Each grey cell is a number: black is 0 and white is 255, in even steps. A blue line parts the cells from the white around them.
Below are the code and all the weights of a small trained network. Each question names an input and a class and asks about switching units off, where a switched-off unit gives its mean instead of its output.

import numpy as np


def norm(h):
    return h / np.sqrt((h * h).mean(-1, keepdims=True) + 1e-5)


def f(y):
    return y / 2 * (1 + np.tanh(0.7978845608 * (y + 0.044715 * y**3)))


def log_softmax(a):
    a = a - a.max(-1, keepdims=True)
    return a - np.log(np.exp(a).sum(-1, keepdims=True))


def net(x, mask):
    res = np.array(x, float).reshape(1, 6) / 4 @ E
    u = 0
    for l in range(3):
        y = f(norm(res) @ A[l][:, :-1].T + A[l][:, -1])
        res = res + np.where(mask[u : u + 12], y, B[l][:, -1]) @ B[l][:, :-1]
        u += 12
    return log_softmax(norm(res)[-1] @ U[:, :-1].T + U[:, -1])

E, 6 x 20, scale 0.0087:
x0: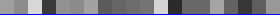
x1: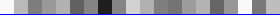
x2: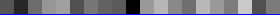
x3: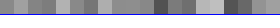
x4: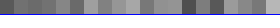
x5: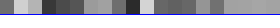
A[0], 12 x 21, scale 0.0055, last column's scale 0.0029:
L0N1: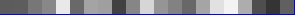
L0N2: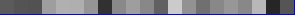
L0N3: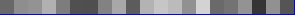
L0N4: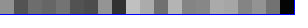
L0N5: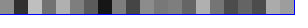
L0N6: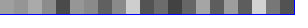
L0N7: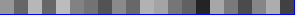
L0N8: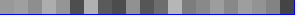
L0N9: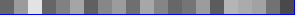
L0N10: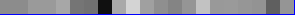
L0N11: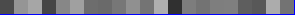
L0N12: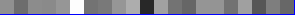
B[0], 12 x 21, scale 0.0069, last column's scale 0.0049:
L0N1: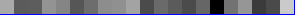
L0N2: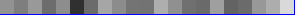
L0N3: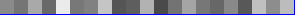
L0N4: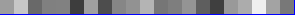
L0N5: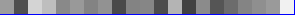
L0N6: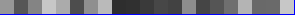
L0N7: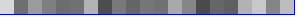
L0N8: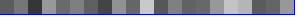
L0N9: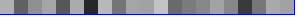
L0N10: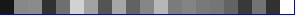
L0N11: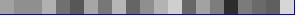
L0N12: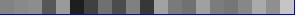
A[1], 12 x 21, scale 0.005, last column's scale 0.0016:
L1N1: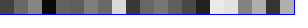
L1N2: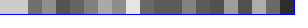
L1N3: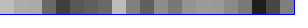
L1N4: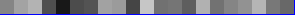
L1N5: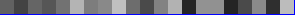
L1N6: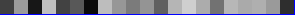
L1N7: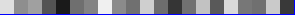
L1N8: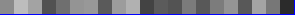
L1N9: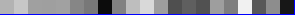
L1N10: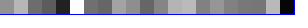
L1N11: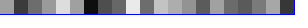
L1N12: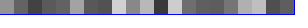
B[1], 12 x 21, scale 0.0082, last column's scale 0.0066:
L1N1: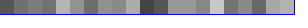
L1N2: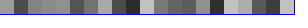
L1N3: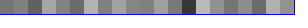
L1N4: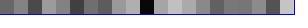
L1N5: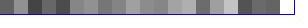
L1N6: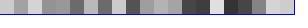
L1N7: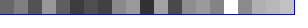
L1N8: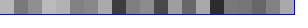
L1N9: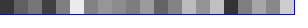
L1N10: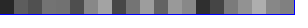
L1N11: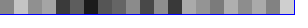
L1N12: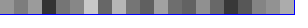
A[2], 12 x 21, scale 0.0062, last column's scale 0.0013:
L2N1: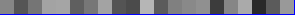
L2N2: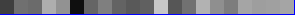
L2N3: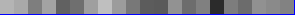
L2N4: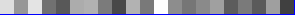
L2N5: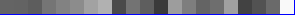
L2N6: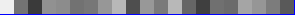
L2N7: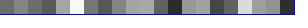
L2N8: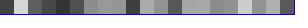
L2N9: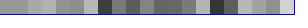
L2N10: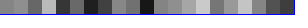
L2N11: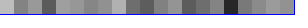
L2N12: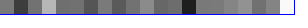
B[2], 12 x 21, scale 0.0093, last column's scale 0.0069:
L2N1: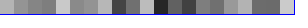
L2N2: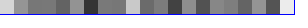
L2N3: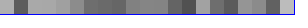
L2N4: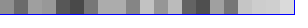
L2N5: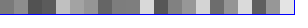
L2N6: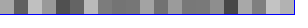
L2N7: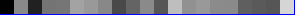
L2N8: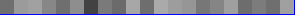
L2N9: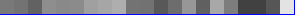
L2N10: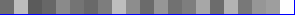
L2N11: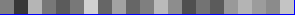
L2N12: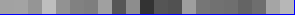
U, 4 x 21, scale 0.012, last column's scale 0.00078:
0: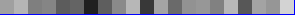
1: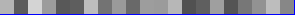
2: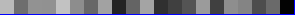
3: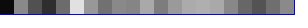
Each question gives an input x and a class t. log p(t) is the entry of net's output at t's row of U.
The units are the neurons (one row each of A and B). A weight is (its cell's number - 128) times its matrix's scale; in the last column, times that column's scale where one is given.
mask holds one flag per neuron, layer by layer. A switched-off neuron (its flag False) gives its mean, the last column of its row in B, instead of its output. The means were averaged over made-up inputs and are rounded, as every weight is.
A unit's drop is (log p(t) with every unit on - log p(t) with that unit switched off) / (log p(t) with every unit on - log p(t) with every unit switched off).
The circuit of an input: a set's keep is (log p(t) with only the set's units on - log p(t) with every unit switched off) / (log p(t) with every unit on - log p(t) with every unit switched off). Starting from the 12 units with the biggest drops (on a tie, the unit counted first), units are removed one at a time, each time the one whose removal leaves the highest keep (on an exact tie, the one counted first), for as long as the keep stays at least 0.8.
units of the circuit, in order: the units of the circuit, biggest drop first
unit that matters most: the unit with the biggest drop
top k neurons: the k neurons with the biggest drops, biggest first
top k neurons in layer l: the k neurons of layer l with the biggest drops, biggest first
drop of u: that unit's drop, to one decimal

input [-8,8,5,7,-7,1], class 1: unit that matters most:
L1N6
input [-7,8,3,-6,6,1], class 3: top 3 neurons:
L1N9, L0N10, L2N7
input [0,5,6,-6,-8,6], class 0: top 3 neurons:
L1N7, L1N4, L0N9
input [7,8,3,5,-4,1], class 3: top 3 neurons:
L1N9, L2N7, L1N6
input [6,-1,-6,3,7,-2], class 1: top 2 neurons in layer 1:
L1N7, L1N10
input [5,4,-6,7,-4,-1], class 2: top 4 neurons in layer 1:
L1N8, L1N2, L1N6, L1N12
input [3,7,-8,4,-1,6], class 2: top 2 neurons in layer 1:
L1N2, L1N8
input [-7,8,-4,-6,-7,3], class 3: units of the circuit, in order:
L1N9, L2N7
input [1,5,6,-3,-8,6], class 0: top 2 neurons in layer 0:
L0N9, L0N6
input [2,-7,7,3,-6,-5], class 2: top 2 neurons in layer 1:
L1N9, L1N4
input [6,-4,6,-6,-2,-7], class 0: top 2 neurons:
L1N11, L1N6
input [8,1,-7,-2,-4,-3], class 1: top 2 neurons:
L0N11, L2N4
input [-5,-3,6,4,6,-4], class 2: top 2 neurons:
L0N1, L0N3
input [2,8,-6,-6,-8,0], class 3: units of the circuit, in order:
L1N9
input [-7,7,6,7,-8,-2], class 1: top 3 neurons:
L1N6, L2N6, L2N11
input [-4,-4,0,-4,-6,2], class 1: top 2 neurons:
L1N6, L0N10
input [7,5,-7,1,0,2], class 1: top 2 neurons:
L0N11, L2N4
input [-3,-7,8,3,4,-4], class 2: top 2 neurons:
L0N10, L0N1
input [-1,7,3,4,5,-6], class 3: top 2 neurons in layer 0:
L0N10, L0N8
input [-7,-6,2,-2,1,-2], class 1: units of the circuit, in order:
L1N6
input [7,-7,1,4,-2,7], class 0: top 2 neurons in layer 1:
L1N4, L1N7
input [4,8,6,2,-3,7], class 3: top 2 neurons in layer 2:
L2N7, L2N9
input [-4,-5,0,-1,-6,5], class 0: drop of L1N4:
0.2
